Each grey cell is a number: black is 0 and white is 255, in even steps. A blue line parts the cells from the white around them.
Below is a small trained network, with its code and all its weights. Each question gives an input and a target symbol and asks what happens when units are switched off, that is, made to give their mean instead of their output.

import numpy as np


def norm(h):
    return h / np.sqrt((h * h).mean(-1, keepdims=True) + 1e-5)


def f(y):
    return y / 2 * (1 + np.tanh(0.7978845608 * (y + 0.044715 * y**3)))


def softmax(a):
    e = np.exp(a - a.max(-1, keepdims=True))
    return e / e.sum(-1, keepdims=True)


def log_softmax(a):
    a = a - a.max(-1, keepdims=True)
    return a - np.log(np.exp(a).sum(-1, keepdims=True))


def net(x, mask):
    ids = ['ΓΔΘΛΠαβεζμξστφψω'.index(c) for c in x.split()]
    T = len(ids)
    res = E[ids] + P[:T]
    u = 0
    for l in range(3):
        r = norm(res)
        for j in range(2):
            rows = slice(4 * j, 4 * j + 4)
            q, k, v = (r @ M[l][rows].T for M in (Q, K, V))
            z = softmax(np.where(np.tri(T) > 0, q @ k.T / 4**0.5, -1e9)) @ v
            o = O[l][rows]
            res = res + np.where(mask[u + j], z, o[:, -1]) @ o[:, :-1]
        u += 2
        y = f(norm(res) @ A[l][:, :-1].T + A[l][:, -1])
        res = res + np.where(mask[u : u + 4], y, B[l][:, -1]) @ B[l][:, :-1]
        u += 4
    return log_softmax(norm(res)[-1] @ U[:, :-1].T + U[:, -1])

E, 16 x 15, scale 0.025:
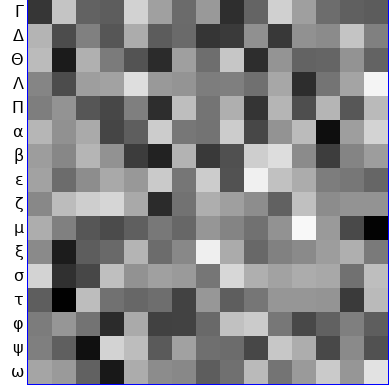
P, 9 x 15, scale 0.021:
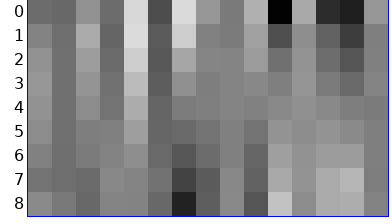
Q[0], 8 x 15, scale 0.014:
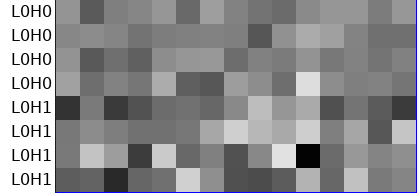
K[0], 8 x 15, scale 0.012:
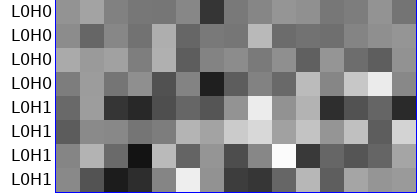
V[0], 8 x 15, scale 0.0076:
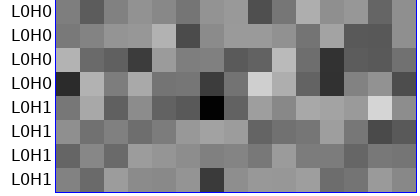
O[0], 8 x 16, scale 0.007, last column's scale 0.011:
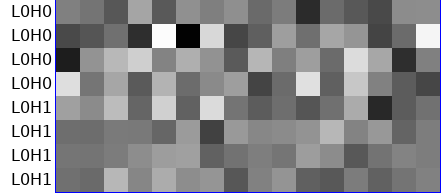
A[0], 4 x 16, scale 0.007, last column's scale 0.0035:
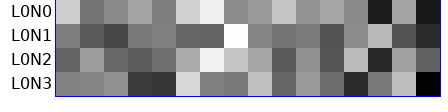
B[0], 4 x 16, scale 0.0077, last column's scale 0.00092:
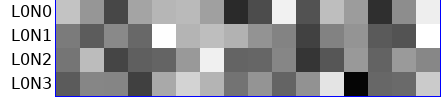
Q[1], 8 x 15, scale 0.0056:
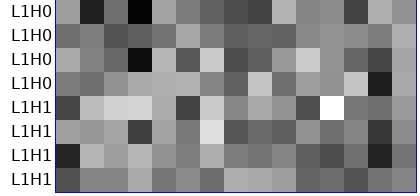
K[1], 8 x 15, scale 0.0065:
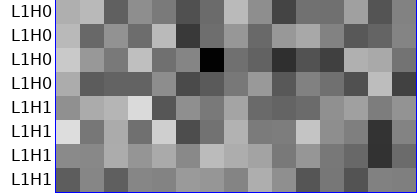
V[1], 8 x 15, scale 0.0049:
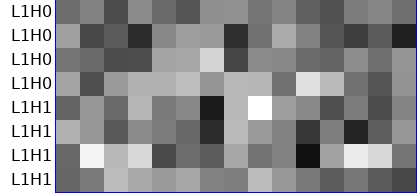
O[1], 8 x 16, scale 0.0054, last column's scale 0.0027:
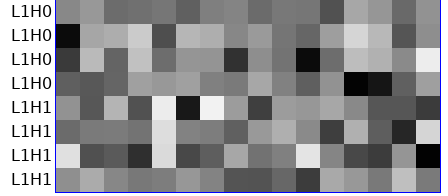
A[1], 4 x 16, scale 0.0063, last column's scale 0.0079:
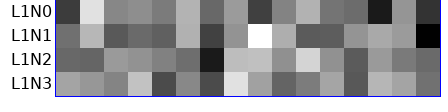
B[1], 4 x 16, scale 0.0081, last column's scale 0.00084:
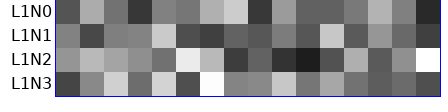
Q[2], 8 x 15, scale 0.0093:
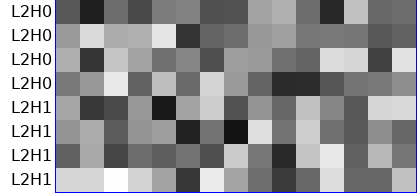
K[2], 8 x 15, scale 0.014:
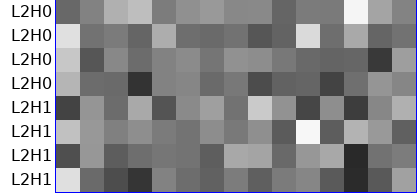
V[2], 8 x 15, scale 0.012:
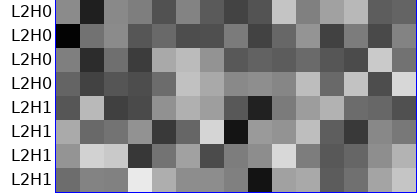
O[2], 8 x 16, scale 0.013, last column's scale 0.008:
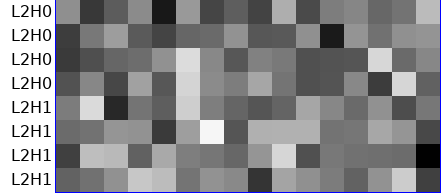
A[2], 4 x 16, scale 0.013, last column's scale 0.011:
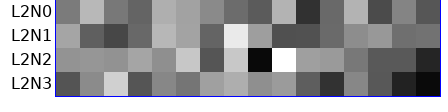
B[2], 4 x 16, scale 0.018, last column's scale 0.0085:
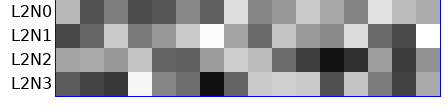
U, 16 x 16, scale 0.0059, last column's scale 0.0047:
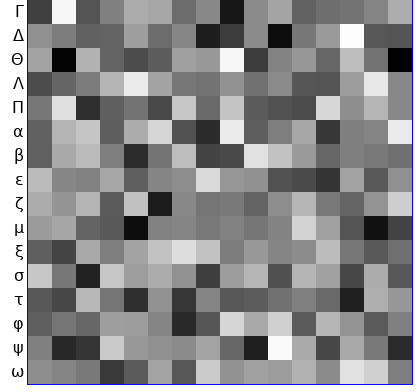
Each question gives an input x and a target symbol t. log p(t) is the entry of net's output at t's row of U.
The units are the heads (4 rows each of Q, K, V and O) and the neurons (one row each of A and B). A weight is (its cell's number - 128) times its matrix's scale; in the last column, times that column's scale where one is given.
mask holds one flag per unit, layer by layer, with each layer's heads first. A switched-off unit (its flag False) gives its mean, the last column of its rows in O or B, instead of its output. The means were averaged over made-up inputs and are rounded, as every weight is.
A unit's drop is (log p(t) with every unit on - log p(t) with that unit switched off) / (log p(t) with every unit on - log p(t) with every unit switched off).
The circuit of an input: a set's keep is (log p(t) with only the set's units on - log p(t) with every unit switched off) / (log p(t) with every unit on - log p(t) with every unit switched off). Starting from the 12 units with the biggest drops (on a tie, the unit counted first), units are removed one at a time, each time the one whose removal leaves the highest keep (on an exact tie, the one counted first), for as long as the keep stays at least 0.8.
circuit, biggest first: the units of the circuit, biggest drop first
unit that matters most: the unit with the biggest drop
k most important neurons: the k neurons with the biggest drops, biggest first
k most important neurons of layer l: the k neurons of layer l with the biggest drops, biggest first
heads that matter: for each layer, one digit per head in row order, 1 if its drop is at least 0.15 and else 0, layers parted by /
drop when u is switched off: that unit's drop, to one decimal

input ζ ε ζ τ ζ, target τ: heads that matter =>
00 / 00 / 10
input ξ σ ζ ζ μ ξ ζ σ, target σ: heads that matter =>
01 / 00 / 10
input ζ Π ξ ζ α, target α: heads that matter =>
00 / 00 / 01
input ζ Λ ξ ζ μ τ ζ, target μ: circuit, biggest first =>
L2H1
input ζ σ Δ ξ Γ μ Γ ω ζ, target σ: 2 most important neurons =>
L1N2, L1N3
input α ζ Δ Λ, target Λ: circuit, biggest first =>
L2H1, L2N1
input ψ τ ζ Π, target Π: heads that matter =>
00 / 00 / 10
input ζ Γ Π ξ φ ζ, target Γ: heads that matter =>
00 / 00 / 01
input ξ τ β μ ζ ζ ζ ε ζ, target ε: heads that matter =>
00 / 00 / 01
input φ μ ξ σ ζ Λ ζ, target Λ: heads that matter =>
00 / 00 / 11
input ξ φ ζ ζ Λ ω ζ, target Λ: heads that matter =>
10 / 00 / 11
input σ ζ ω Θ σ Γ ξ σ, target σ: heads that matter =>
01 / 00 / 00
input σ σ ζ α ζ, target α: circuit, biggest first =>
L2H1, L2H0
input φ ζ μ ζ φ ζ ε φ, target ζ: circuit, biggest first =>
L2H0
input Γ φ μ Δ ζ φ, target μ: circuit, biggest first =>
L0H0, L2H1
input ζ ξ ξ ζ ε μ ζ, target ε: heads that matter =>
10 / 00 / 01
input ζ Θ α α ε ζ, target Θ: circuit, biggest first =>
L2H1, L2N1
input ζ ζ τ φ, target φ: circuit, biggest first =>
L2N3, L0H0
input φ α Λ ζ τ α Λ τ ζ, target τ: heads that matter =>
10 / 00 / 10
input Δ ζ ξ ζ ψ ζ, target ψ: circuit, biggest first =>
L2H1
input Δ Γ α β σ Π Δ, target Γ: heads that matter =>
11 / 00 / 01
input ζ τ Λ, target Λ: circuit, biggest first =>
L2H1, L2H0
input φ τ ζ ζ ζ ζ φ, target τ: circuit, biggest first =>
L0H0, L2H0
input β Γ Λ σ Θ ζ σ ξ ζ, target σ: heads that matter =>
00 / 00 / 10
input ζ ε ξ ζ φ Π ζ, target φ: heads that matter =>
00 / 00 / 01
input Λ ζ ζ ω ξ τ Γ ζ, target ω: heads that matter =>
00 / 00 / 01
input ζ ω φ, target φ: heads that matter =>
10 / 00 / 00
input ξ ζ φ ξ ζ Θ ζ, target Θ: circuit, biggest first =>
L2H1
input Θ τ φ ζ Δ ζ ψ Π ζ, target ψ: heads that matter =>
10 / 00 / 01
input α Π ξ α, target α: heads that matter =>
00 / 00 / 00
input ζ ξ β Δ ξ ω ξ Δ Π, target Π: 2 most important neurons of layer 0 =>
L0N2, L0N3
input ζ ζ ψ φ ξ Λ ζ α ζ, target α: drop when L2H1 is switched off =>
0.5
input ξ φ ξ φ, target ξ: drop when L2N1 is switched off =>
1.1
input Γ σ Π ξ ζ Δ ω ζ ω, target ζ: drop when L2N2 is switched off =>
0.0
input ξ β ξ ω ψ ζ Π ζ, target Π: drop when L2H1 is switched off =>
0.3
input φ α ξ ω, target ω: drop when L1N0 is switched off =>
0.0
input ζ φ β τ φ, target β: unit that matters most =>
L0H0
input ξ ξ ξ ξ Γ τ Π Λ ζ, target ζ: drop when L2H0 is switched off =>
0.1
